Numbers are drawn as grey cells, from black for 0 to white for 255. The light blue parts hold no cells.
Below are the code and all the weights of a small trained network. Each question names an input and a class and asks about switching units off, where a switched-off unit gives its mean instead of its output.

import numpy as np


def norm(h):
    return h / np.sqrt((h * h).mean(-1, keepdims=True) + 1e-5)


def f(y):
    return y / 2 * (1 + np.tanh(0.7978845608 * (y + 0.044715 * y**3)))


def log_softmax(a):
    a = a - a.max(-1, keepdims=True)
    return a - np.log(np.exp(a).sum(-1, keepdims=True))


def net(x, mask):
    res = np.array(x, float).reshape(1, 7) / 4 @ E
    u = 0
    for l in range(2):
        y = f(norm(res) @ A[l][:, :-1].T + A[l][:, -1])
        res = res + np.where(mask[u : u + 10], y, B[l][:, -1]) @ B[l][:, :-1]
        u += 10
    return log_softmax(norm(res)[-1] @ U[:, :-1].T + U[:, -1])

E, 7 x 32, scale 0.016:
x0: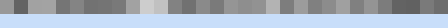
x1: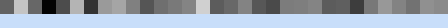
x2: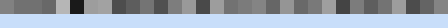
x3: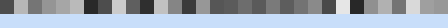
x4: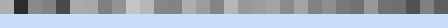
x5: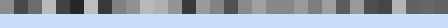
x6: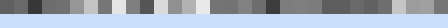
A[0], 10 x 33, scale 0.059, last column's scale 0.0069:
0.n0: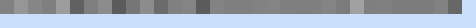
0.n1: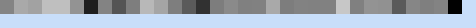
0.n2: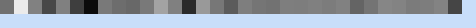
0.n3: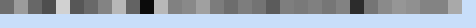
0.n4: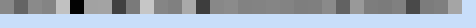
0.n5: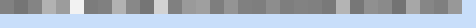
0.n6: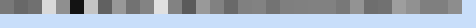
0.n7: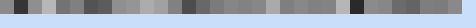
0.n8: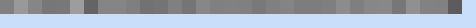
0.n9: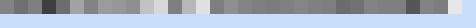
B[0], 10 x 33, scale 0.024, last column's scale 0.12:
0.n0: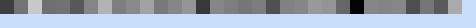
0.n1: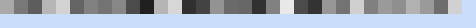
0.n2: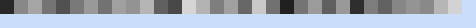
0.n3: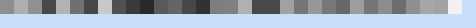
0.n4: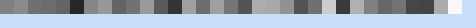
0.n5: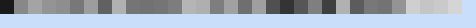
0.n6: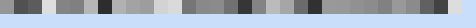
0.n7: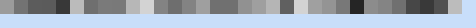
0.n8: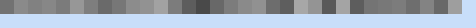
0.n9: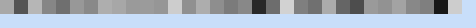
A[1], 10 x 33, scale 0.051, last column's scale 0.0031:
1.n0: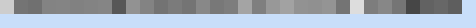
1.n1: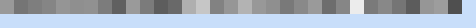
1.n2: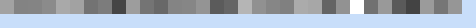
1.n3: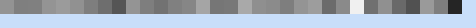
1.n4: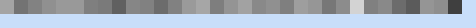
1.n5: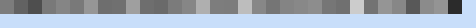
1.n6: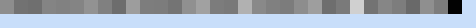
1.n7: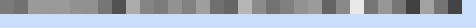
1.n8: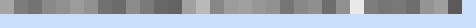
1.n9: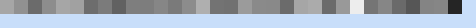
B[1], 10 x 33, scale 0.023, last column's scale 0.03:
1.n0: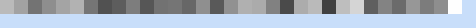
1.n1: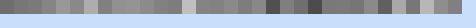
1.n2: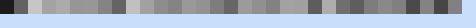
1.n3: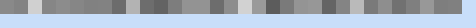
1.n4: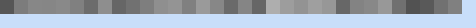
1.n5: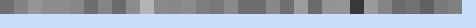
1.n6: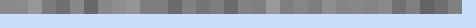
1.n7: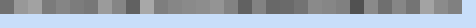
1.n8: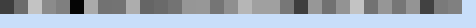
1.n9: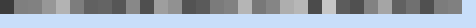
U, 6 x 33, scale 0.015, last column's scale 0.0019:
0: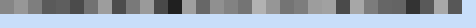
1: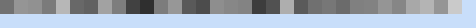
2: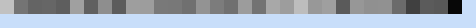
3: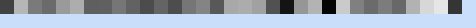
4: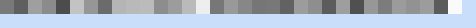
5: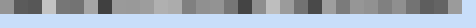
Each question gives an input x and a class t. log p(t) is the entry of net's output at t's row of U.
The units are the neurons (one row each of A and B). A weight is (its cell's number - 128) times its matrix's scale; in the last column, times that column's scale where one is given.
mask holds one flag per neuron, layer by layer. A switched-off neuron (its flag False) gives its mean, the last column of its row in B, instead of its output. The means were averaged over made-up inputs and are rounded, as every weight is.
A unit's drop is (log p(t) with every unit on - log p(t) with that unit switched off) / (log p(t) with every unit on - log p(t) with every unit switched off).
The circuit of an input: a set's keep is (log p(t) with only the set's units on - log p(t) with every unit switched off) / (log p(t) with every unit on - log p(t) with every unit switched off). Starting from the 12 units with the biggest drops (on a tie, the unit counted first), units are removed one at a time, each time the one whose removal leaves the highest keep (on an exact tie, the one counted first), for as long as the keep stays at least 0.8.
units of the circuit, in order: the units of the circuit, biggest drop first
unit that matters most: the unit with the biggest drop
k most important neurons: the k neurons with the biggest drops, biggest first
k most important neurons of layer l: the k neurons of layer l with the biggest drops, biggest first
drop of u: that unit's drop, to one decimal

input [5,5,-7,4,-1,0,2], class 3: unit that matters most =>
0.n5
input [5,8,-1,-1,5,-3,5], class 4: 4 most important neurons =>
0.n9, 0.n1, 0.n4, 0.n5
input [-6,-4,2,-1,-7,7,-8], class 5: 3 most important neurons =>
0.n6, 0.n3, 0.n1
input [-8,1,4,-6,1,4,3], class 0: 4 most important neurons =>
0.n4, 0.n1, 0.n9, 0.n5
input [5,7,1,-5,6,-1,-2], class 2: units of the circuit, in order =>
0.n5, 0.n2
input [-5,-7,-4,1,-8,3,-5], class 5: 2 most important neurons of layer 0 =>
0.n3, 0.n6
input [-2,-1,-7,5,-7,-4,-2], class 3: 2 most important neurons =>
0.n2, 0.n5
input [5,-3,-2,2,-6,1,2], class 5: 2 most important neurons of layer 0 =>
0.n6, 0.n1
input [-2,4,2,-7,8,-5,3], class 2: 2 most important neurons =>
0.n5, 0.n2
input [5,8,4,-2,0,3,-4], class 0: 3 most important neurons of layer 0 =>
0.n4, 0.n6, 0.n5
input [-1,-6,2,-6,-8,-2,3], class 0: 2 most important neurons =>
0.n4, 0.n1
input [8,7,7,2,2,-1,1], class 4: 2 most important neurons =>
0.n9, 0.n2
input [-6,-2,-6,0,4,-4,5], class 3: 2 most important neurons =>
0.n5, 0.n1
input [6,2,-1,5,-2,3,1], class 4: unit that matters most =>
0.n7
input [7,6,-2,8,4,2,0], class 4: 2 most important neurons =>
0.n9, 0.n7
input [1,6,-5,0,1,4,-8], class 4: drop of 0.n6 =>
0.3
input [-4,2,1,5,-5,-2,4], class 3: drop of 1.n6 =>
0.0
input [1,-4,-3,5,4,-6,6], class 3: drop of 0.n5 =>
0.6
